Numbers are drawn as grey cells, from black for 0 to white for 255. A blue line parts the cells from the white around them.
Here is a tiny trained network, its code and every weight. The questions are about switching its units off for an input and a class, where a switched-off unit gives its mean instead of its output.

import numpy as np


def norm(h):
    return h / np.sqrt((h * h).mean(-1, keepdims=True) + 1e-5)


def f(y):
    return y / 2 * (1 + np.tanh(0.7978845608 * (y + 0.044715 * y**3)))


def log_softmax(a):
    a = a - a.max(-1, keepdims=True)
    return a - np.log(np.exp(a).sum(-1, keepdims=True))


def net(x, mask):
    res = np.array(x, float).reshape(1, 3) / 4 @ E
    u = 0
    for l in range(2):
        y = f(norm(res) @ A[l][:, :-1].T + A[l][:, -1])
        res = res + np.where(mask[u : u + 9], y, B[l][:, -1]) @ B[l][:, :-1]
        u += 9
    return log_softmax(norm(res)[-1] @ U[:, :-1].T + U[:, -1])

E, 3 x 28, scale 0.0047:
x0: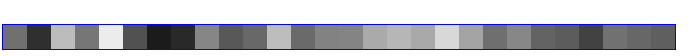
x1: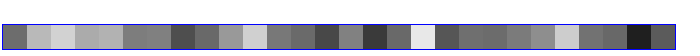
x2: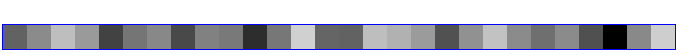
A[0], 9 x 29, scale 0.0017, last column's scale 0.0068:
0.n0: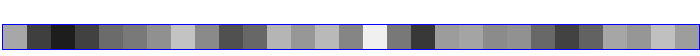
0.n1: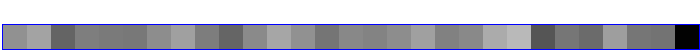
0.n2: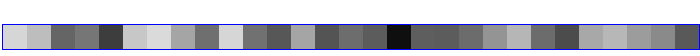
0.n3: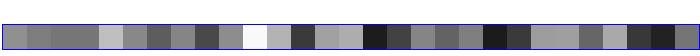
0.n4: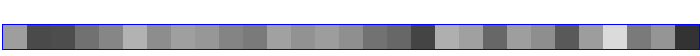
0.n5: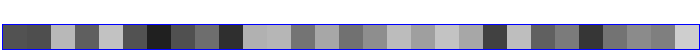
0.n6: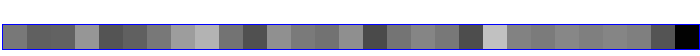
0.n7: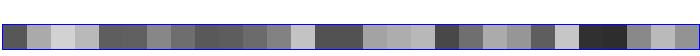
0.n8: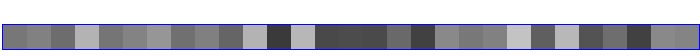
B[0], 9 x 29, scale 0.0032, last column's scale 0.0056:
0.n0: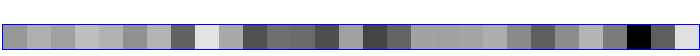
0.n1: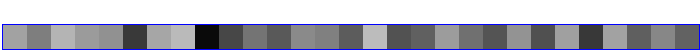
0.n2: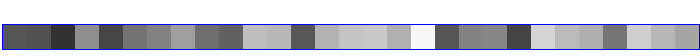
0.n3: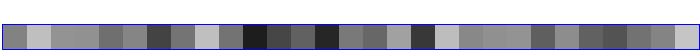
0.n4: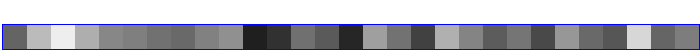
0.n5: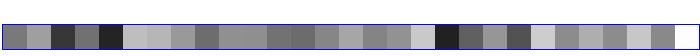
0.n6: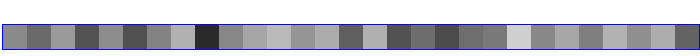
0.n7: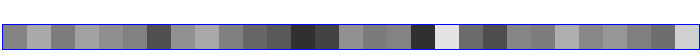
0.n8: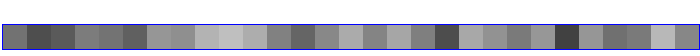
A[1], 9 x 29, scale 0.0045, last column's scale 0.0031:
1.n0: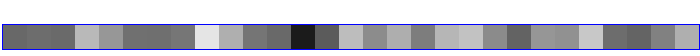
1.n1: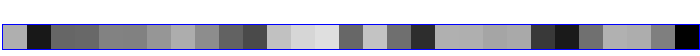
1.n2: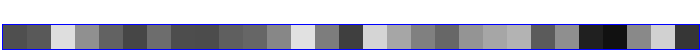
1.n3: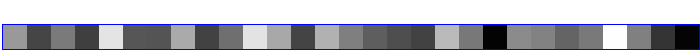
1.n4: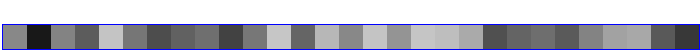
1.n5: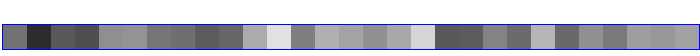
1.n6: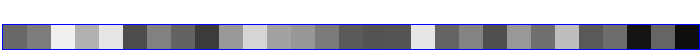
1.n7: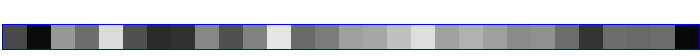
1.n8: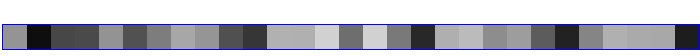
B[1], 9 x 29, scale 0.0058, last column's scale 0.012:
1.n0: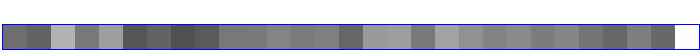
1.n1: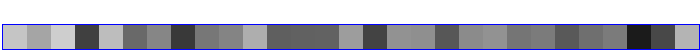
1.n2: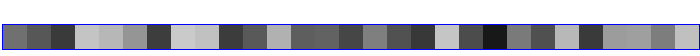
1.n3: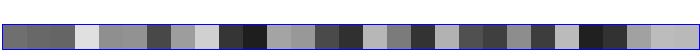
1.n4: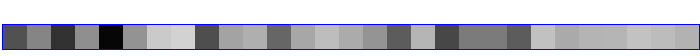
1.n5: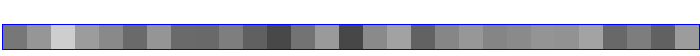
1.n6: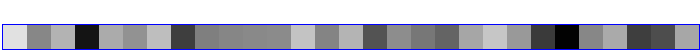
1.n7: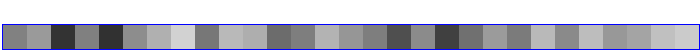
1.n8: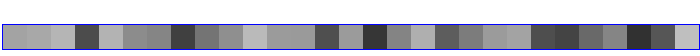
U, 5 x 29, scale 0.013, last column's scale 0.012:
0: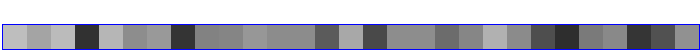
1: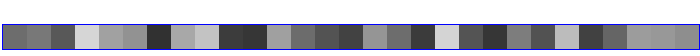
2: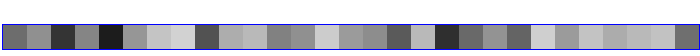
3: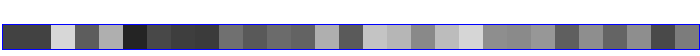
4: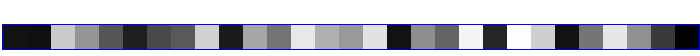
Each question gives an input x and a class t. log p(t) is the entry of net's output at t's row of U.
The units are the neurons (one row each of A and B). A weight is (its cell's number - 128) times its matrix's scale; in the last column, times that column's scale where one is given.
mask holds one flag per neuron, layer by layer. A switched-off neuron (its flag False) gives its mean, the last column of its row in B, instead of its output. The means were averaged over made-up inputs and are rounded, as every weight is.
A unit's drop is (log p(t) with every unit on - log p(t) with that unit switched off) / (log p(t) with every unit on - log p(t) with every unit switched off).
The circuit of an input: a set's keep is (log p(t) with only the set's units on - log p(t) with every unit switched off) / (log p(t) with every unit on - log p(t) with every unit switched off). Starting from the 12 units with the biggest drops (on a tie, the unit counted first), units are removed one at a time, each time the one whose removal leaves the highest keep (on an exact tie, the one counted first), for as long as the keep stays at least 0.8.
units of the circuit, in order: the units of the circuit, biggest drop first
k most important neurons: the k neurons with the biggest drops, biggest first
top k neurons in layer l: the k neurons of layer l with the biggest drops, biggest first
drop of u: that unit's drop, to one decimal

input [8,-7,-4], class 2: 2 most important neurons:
(1.n4; 1.n7)
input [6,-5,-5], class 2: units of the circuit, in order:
(1.n4)
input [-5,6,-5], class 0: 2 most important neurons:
(0.n5; 1.n7)
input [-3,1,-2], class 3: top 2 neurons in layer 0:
(0.n5; 0.n2)
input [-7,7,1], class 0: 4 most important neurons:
(0.n5; 1.n7; 1.n4; 1.n6)
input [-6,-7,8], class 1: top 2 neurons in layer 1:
(1.n2; 1.n6)
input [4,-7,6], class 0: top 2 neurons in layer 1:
(1.n8; 1.n1)
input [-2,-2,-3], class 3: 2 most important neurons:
(1.n2; 1.n3)
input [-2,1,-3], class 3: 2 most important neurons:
(0.n3; 1.n2)
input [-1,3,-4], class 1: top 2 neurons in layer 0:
(0.n0; 0.n5)
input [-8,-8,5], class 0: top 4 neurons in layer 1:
(1.n7; 1.n4; 1.n1; 1.n8)
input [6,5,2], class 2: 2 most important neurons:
(1.n7; 0.n0)
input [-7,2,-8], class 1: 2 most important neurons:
(0.n5; 1.n3)
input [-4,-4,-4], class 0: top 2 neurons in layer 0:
(0.n5; 0.n7)
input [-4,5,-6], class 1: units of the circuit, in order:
(1.n3)
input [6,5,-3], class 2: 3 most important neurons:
(1.n7; 0.n0; 1.n4)
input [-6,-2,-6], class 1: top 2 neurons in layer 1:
(1.n7; 1.n4)
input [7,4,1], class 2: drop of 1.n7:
0.1
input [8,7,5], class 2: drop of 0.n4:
0.0
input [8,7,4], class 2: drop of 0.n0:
0.4
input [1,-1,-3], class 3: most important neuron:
(0.n3)
